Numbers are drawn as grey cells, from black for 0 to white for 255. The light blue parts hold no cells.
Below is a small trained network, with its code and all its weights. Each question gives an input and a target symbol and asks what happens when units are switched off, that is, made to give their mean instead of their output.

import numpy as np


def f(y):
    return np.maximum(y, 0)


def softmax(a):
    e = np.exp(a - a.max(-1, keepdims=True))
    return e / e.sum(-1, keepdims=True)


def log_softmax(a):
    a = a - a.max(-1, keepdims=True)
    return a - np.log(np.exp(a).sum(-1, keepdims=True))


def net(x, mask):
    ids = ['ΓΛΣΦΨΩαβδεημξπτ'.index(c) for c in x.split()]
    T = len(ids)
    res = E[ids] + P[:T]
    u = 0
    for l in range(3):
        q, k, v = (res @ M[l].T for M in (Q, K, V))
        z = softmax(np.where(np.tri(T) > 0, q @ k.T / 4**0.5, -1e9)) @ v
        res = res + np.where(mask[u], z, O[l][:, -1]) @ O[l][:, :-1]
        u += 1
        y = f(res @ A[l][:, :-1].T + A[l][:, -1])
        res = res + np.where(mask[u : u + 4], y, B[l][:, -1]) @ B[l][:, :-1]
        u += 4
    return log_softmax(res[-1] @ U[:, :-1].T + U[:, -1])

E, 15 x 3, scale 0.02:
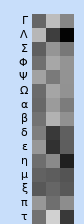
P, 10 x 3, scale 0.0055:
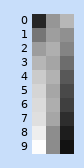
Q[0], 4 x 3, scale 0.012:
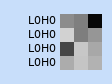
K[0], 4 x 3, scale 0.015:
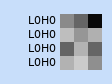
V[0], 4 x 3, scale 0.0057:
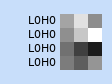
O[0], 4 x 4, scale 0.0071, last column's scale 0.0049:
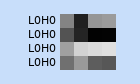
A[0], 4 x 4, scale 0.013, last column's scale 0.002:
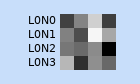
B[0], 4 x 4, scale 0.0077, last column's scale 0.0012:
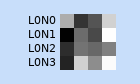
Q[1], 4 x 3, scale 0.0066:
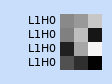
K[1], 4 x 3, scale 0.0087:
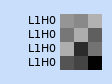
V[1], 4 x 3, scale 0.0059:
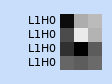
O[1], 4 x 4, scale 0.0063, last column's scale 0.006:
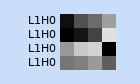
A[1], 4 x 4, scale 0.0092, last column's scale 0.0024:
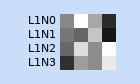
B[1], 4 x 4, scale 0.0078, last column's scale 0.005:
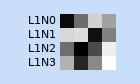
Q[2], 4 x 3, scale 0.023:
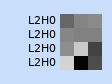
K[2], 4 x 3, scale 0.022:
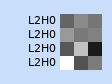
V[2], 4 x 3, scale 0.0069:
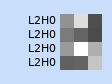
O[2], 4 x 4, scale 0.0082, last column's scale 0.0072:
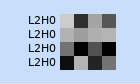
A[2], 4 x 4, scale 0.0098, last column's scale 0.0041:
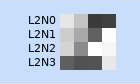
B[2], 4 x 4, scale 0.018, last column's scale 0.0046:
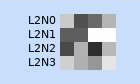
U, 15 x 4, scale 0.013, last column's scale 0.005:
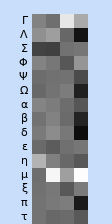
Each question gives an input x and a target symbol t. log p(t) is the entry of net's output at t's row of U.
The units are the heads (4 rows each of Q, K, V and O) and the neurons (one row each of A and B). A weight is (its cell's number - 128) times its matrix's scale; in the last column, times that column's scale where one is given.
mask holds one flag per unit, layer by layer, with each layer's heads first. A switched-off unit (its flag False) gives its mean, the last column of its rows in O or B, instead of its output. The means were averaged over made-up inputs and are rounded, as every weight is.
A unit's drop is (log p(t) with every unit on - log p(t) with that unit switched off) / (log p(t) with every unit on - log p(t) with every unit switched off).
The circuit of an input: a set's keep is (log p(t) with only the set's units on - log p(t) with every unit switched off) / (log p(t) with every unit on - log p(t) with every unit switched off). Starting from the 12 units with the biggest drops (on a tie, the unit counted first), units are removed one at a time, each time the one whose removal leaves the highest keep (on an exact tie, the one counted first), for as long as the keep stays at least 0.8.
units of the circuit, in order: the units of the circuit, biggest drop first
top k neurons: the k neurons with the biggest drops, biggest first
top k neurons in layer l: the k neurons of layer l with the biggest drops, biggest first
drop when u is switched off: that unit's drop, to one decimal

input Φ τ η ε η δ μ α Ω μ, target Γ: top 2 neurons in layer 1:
(L1N0, L1N3)
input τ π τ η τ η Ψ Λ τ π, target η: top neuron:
(L2N3)
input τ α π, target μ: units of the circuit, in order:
(L2H0, L0N1)
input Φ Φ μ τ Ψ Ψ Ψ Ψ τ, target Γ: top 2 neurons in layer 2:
(L2N1, L2N2)
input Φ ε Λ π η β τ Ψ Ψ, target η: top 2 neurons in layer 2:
(L2N3, L2N1)
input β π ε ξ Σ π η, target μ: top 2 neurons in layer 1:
(L1N0, L1N2)
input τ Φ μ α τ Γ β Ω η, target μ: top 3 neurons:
(L1N0, L1N3, L2N2)
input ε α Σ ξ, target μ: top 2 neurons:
(L0N1, L2N0)
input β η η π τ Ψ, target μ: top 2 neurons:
(L0N3, L2N0)
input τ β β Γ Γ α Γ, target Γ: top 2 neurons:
(L1N0, L0N3)
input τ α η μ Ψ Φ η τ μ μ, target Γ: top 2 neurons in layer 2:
(L2N1, L2N0)
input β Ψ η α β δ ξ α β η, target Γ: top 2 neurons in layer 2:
(L2N1, L2N2)
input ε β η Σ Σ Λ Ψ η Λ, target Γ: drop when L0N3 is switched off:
0.0
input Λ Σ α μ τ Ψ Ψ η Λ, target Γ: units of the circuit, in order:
(L2N1)
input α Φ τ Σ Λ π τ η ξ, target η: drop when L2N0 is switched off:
-0.1
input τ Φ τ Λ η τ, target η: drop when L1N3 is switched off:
0.2
